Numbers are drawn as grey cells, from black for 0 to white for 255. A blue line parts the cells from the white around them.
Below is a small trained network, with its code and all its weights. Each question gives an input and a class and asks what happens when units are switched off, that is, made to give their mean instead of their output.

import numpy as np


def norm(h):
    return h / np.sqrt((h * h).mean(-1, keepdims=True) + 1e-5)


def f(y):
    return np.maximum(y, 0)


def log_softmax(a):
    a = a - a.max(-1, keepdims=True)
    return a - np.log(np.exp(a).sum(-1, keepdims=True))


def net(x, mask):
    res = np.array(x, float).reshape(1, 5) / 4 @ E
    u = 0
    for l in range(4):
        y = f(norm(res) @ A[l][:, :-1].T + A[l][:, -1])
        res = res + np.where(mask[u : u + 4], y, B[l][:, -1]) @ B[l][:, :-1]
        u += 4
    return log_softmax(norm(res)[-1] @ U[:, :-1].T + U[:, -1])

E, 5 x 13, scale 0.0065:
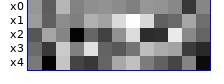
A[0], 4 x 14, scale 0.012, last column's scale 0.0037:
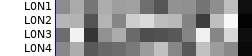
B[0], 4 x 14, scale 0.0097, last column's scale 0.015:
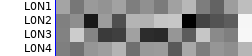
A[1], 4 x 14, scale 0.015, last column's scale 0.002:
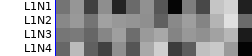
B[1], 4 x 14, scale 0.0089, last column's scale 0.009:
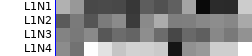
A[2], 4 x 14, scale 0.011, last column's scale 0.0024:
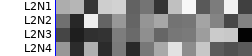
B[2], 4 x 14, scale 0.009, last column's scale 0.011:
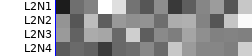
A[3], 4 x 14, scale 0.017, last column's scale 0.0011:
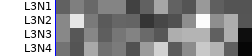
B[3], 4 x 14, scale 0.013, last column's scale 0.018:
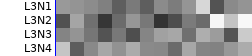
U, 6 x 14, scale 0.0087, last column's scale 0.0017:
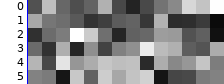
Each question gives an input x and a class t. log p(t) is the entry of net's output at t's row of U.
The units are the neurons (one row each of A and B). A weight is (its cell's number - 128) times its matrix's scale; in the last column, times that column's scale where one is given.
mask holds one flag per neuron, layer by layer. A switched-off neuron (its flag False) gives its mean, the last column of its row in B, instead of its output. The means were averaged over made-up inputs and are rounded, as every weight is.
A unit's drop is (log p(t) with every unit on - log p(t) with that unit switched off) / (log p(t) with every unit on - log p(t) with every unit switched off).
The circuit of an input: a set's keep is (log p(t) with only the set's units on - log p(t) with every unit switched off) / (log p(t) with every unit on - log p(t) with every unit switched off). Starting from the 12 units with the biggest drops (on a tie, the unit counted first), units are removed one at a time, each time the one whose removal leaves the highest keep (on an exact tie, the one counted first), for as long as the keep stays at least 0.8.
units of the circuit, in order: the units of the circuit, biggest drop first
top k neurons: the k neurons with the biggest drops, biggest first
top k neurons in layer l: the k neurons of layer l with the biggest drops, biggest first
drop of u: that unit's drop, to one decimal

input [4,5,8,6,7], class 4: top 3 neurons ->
[L1N4, L0N1, L3N4]
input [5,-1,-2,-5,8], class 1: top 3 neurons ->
[L0N1, L0N2, L1N1]
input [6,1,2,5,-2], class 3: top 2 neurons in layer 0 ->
[L0N3, L0N2]
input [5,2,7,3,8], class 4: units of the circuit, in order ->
[L3N4]
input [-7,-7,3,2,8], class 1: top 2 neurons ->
[L1N1, L0N3]
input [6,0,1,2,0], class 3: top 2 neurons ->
[L0N3, L0N2]
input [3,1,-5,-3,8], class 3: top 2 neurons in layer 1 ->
[L1N4, L1N1]
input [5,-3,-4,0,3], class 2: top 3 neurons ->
[L0N3, L0N2, L2N1]
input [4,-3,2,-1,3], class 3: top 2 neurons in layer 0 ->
[L0N3, L0N4]
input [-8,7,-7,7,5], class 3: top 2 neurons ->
[L0N2, L1N4]
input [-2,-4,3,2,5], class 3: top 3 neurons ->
[L2N2, L0N4, L0N3]
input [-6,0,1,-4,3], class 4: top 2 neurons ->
[L1N4, L0N4]
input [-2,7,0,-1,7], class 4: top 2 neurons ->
[L0N1, L0N2]
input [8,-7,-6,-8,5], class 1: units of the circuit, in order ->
[L1N1]
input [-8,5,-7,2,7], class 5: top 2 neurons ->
[L3N2, L1N4]
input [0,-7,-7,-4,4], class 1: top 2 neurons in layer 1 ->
[L1N1, L1N4]
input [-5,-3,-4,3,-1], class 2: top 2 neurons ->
[L2N1, L0N1]
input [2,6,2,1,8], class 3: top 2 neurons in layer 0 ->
[L0N2, L0N4]
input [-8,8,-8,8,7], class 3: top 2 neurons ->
[L0N2, L1N4]
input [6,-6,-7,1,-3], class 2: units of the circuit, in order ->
[L2N1]
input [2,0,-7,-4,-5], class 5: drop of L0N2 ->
0.8
